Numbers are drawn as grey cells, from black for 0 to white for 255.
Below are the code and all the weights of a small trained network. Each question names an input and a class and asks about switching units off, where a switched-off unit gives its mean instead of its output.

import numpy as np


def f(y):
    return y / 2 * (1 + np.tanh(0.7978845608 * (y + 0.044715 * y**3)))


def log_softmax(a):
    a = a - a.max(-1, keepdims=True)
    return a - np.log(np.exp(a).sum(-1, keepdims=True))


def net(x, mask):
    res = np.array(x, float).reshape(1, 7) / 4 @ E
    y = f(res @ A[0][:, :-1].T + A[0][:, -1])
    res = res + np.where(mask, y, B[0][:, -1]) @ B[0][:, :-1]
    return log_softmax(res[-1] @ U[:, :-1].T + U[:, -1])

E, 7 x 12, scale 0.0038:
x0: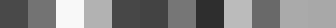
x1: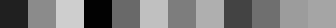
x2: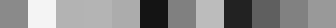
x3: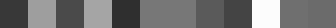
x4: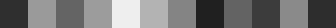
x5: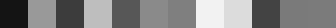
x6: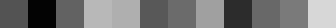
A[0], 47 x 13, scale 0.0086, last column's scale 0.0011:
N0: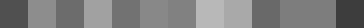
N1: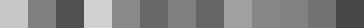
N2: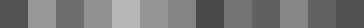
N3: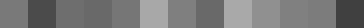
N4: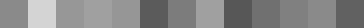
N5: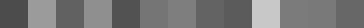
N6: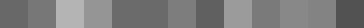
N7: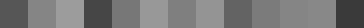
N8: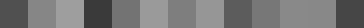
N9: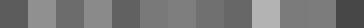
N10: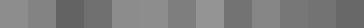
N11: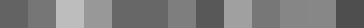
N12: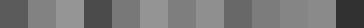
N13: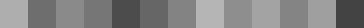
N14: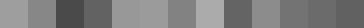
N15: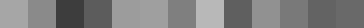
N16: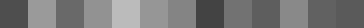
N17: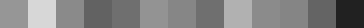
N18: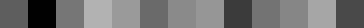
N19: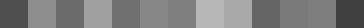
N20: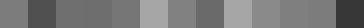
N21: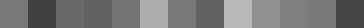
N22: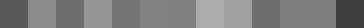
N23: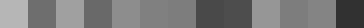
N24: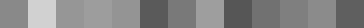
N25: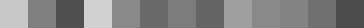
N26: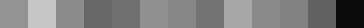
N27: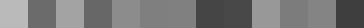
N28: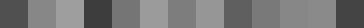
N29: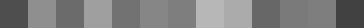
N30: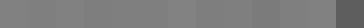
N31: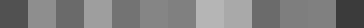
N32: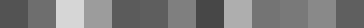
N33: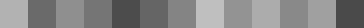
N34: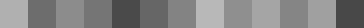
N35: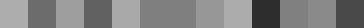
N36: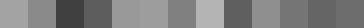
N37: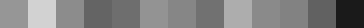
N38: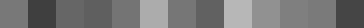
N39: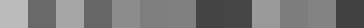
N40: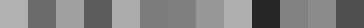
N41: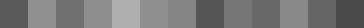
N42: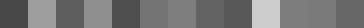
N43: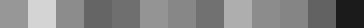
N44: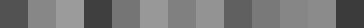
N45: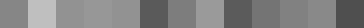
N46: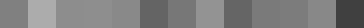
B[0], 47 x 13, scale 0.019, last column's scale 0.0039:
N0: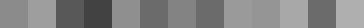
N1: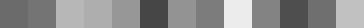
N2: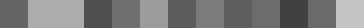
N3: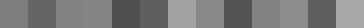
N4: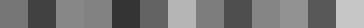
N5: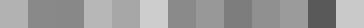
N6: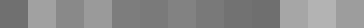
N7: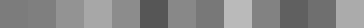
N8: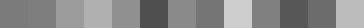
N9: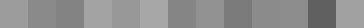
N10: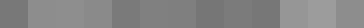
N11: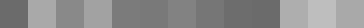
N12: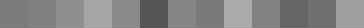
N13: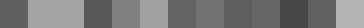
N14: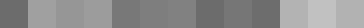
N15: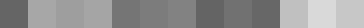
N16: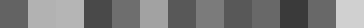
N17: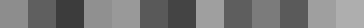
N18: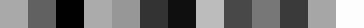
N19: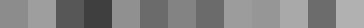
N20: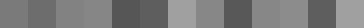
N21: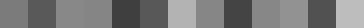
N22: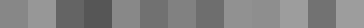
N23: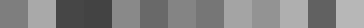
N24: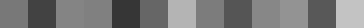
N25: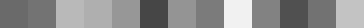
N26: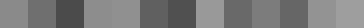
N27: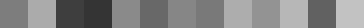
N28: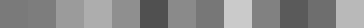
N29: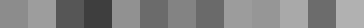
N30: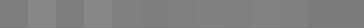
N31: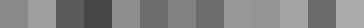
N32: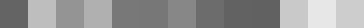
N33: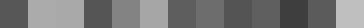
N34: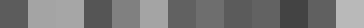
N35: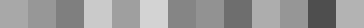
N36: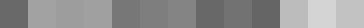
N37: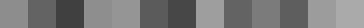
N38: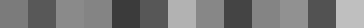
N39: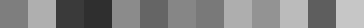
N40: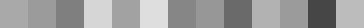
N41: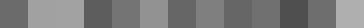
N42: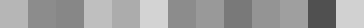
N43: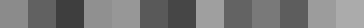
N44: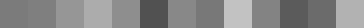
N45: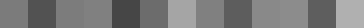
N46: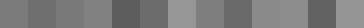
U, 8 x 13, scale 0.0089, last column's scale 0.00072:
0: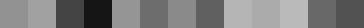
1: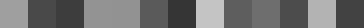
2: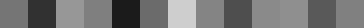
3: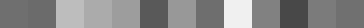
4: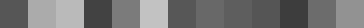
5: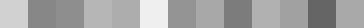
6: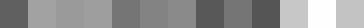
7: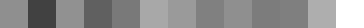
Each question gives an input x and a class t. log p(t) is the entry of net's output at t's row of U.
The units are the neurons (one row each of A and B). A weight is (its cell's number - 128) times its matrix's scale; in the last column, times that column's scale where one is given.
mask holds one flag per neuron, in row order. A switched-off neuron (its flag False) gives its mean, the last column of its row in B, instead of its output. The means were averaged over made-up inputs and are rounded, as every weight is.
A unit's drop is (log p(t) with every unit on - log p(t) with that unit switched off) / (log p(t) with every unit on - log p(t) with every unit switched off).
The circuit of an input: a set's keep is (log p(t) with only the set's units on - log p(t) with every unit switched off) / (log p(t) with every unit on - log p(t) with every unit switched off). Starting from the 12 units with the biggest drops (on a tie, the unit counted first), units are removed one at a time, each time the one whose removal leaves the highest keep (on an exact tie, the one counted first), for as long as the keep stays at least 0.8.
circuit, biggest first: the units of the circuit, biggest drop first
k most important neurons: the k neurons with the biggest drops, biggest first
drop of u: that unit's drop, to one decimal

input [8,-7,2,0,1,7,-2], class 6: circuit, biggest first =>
[N32]
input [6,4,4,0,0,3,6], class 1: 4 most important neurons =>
[N18; N15; N36; N14]
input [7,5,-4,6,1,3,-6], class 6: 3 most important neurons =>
[N32; N18; N11]
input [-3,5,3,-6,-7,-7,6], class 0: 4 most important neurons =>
[N39; N27; N23; N16]
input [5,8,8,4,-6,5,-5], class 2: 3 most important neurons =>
[N4; N24; N45]
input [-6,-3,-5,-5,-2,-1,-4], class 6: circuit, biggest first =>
[N15; N36]
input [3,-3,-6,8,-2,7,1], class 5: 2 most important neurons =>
[N42; N5]
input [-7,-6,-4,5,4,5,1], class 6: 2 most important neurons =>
[N15; N36]
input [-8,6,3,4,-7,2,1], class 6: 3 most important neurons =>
[N15; N36; N14]
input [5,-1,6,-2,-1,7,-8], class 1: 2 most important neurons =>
[N17; N43]
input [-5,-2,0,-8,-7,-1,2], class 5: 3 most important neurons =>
[N40; N35; N16]
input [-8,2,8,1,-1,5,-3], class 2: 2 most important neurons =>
[N4; N24]
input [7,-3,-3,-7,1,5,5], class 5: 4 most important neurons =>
[N40; N35; N15; N36]
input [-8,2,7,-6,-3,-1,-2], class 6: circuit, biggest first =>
[N15]
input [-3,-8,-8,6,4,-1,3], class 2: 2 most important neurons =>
[N38; N21]
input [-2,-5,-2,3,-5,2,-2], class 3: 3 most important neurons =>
[N25; N1; N16]
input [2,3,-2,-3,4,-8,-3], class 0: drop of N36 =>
0.0
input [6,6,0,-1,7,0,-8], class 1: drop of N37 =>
0.1
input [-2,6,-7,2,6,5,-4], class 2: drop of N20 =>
0.1
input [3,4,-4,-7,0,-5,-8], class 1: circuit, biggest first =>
[N17]
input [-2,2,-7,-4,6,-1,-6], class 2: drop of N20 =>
0.2
